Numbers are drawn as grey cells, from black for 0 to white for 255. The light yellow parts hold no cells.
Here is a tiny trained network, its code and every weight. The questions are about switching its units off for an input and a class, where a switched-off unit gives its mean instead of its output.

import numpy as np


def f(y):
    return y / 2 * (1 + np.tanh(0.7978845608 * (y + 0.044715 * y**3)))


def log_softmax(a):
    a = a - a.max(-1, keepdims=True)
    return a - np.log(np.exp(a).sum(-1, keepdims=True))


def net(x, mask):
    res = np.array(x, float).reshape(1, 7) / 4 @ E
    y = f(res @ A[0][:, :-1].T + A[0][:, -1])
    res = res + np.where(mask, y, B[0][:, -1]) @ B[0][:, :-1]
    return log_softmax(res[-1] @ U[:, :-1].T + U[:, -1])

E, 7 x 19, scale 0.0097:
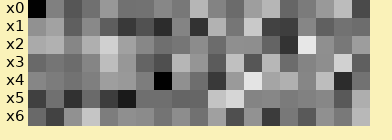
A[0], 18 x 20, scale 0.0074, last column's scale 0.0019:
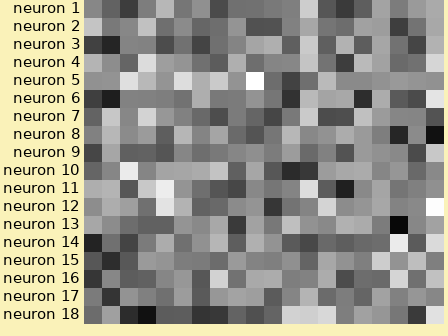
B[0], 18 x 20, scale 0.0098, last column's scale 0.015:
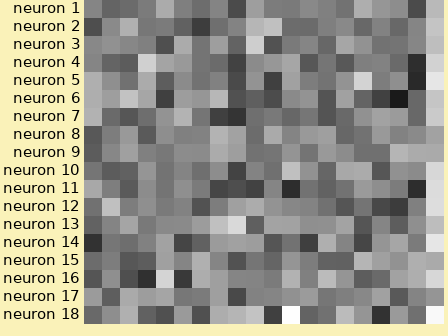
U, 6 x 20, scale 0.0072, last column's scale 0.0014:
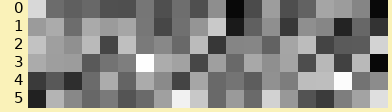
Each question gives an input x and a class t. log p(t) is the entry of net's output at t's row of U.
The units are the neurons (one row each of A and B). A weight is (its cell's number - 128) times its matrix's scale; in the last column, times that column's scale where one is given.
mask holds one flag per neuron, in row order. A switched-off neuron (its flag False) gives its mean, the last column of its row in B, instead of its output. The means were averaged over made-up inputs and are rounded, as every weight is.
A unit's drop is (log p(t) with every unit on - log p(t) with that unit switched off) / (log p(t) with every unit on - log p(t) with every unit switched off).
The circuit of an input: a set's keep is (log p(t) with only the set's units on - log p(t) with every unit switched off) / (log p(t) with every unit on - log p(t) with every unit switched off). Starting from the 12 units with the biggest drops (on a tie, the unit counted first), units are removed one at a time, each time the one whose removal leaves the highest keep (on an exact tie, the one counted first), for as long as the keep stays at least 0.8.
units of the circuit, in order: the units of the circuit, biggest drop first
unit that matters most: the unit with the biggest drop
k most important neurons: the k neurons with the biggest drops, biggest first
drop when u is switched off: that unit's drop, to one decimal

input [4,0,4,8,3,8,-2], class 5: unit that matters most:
neuron 18
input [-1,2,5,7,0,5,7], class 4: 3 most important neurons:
neuron 12; neuron 15; neuron 6
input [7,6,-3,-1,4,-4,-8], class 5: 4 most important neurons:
neuron 5; neuron 18; neuron 9; neuron 10
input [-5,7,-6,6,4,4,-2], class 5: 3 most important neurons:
neuron 5; neuron 11; neuron 18
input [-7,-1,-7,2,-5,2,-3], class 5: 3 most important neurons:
neuron 11; neuron 7; neuron 6
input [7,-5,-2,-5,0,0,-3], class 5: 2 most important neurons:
neuron 16; neuron 14
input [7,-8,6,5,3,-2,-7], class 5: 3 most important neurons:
neuron 12; neuron 16; neuron 14
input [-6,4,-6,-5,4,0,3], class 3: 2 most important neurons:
neuron 5; neuron 18
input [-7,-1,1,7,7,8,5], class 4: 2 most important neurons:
neuron 15; neuron 6
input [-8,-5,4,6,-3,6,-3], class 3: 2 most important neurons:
neuron 18; neuron 14
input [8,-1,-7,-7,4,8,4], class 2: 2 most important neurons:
neuron 6; neuron 3
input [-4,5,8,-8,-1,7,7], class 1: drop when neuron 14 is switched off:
0.0
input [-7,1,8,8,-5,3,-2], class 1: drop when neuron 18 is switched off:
0.1
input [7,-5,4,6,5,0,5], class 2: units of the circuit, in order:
neuron 6
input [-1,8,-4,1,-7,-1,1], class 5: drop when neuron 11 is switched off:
0.2
